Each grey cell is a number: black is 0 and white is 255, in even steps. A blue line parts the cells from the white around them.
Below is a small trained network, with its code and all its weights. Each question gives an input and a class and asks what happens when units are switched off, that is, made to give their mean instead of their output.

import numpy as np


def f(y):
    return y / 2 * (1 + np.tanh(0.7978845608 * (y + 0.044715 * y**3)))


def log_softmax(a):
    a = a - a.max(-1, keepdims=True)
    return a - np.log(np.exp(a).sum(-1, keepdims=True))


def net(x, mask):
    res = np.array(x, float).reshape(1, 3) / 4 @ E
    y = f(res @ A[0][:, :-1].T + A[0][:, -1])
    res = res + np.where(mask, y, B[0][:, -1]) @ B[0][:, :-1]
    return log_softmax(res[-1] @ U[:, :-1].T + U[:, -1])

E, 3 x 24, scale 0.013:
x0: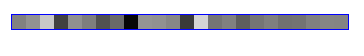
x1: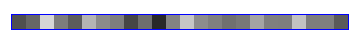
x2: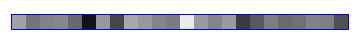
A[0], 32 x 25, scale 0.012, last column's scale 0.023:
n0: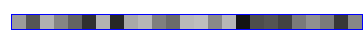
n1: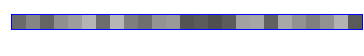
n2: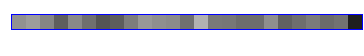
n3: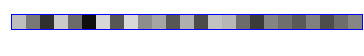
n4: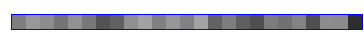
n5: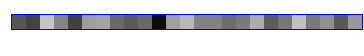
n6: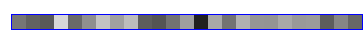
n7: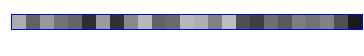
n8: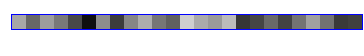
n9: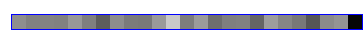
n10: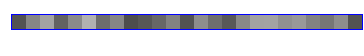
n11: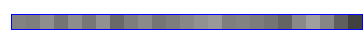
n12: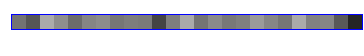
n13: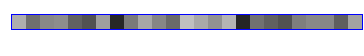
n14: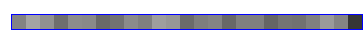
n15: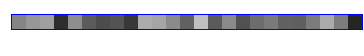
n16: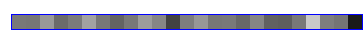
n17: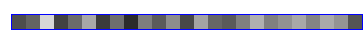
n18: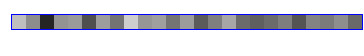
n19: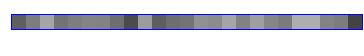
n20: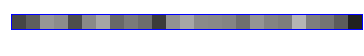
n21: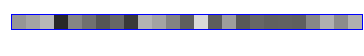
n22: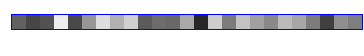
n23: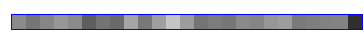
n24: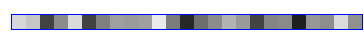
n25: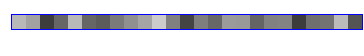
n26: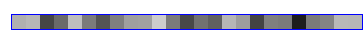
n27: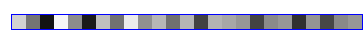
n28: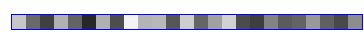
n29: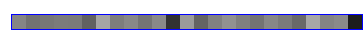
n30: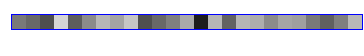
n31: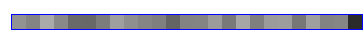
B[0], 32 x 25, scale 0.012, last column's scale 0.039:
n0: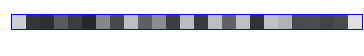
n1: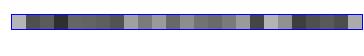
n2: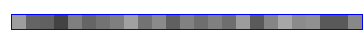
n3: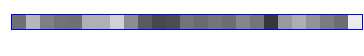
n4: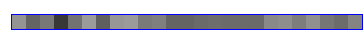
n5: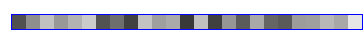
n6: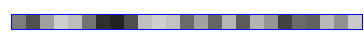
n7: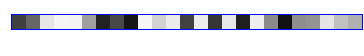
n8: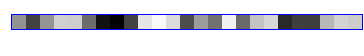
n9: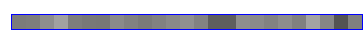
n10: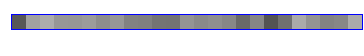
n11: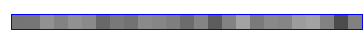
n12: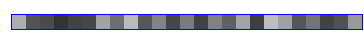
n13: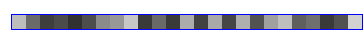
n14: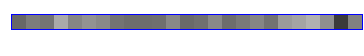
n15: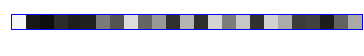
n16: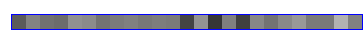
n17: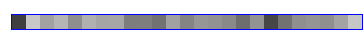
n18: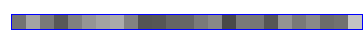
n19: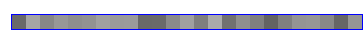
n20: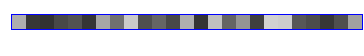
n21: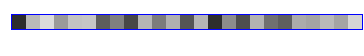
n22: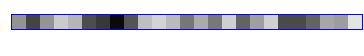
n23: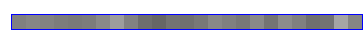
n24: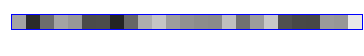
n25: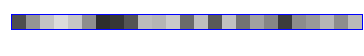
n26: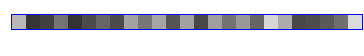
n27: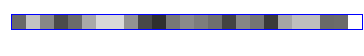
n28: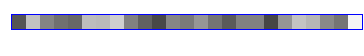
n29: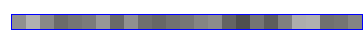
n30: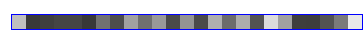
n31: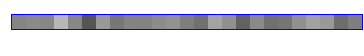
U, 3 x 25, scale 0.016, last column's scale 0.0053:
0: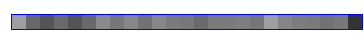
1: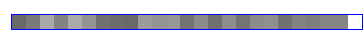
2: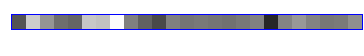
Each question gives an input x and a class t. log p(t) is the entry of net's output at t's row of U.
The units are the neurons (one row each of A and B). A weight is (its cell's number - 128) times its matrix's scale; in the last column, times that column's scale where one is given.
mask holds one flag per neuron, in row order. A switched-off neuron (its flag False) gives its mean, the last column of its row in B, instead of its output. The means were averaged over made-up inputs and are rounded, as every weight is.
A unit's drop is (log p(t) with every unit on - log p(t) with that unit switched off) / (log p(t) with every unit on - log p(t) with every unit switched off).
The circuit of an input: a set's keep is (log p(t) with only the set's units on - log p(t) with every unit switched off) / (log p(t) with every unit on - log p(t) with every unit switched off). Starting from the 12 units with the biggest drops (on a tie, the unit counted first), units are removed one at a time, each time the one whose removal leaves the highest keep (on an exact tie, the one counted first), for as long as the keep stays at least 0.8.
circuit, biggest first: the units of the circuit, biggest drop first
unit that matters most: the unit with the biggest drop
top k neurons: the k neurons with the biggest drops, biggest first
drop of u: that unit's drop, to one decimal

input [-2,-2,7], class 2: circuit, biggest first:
[n28]
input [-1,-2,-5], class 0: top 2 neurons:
[n5; n21]
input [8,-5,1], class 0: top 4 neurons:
[n15; n26; n5; n7]
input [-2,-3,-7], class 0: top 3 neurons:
[n5; n21; n7]
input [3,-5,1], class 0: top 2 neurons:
[n26; n5]
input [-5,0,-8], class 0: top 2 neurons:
[n30; n5]
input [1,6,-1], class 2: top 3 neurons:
[n22; n8; n24]
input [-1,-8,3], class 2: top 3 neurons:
[n27; n28; n3]
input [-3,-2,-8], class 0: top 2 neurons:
[n5; n21]
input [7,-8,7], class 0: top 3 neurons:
[n15; n0; n13]
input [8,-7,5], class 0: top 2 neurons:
[n15; n26]
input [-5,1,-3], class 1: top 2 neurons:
[n0; n13]
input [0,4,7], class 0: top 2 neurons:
[n0; n13]
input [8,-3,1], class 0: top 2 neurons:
[n15; n5]
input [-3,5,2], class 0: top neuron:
[n21]
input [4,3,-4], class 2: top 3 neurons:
[n22; n8; n24]
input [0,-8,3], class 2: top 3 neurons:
[n27; n28; n3]
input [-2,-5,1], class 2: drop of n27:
0.3
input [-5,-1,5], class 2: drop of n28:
0.4
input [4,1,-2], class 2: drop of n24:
0.3
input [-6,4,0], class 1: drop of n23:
0.0
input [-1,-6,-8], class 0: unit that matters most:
n26
